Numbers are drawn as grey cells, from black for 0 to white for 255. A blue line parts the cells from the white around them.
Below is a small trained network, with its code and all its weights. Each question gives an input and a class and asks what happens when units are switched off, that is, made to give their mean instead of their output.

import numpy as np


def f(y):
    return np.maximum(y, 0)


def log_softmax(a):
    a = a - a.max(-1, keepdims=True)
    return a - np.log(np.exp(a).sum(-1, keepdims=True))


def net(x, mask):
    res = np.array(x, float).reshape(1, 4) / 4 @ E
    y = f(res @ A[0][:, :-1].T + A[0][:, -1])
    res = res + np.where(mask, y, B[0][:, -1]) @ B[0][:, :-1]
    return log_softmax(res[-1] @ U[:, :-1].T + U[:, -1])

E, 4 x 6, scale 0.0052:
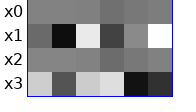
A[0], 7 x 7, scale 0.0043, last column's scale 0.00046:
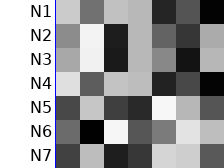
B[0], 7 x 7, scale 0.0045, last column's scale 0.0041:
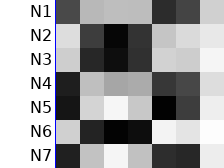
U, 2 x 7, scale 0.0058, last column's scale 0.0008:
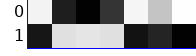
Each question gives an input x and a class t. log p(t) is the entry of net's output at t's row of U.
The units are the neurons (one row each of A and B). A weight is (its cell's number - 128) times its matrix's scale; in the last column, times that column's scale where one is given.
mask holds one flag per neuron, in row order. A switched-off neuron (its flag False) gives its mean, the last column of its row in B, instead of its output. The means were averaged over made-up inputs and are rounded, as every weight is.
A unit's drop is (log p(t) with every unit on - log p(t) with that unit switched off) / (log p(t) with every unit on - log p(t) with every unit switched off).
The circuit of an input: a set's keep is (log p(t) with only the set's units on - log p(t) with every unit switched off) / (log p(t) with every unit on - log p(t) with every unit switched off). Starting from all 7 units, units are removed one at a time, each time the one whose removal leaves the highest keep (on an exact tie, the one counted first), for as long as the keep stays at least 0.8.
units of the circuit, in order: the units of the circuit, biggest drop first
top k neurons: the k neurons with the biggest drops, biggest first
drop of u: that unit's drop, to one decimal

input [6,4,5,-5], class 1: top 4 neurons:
[N5, N7, N3, N2]
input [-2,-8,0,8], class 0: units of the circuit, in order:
[N3]
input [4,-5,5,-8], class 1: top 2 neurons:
[N5, N7]
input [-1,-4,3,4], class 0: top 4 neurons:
[N3, N5, N2, N7]
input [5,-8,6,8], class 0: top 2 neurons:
[N3, N2]
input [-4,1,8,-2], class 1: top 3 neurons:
[N3, N2, N6]
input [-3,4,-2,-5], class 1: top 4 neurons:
[N5, N7, N3, N2]
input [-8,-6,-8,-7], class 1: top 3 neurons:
[N5, N7, N6]
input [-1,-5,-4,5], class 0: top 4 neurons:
[N3, N2, N5, N7]
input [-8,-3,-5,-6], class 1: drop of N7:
0.3
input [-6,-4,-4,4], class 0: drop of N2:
0.5
